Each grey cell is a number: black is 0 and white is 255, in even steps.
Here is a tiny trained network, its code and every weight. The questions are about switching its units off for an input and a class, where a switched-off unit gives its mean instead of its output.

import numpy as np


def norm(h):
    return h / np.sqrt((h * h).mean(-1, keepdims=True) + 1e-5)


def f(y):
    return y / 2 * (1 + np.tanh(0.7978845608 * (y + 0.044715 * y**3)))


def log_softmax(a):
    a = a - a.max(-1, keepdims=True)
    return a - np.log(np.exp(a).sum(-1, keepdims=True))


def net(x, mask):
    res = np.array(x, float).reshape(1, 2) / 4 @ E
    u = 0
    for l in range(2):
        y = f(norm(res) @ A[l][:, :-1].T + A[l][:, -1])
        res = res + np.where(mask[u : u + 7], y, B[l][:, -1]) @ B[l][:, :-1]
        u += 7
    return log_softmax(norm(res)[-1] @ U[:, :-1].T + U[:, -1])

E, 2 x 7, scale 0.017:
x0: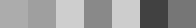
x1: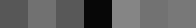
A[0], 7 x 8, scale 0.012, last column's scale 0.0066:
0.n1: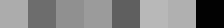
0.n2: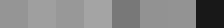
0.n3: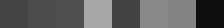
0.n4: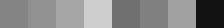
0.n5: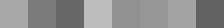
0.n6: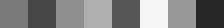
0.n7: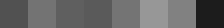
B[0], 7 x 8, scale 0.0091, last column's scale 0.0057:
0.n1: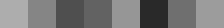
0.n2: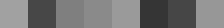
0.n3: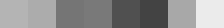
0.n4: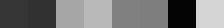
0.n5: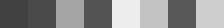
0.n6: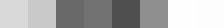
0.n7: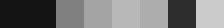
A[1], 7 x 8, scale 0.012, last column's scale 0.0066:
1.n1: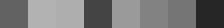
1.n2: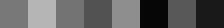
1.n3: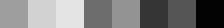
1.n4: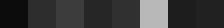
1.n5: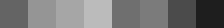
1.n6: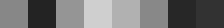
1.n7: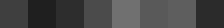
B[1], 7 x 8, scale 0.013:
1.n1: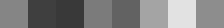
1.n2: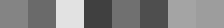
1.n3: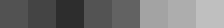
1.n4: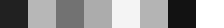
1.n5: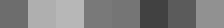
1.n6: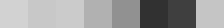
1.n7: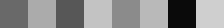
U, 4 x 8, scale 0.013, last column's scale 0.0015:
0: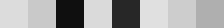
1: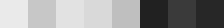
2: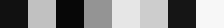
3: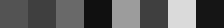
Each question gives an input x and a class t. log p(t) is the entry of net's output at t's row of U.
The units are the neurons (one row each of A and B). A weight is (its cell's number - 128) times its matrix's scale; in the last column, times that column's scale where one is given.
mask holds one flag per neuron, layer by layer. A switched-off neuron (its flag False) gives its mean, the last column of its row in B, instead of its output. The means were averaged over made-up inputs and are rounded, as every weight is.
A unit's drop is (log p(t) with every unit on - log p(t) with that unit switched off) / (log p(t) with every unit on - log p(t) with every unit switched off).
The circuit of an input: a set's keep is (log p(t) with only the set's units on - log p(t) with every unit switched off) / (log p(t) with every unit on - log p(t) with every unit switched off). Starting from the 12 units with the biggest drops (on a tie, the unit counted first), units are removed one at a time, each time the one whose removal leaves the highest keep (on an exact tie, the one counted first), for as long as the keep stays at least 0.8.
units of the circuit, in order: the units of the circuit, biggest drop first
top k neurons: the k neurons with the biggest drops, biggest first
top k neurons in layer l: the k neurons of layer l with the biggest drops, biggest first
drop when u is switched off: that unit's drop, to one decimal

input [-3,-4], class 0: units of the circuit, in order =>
1.n4
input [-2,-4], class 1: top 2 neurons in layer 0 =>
0.n4; 0.n5
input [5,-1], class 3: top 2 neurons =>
1.n3; 0.n7
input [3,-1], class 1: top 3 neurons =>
0.n6; 1.n6; 1.n4
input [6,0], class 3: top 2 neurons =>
1.n4; 1.n3
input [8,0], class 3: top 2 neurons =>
1.n3; 1.n4
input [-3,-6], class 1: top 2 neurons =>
0.n4; 0.n5
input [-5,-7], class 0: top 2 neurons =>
0.n6; 1.n4
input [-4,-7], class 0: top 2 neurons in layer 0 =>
0.n6; 0.n7
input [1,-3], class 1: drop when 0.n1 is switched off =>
0.0
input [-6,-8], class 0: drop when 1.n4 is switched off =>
0.1
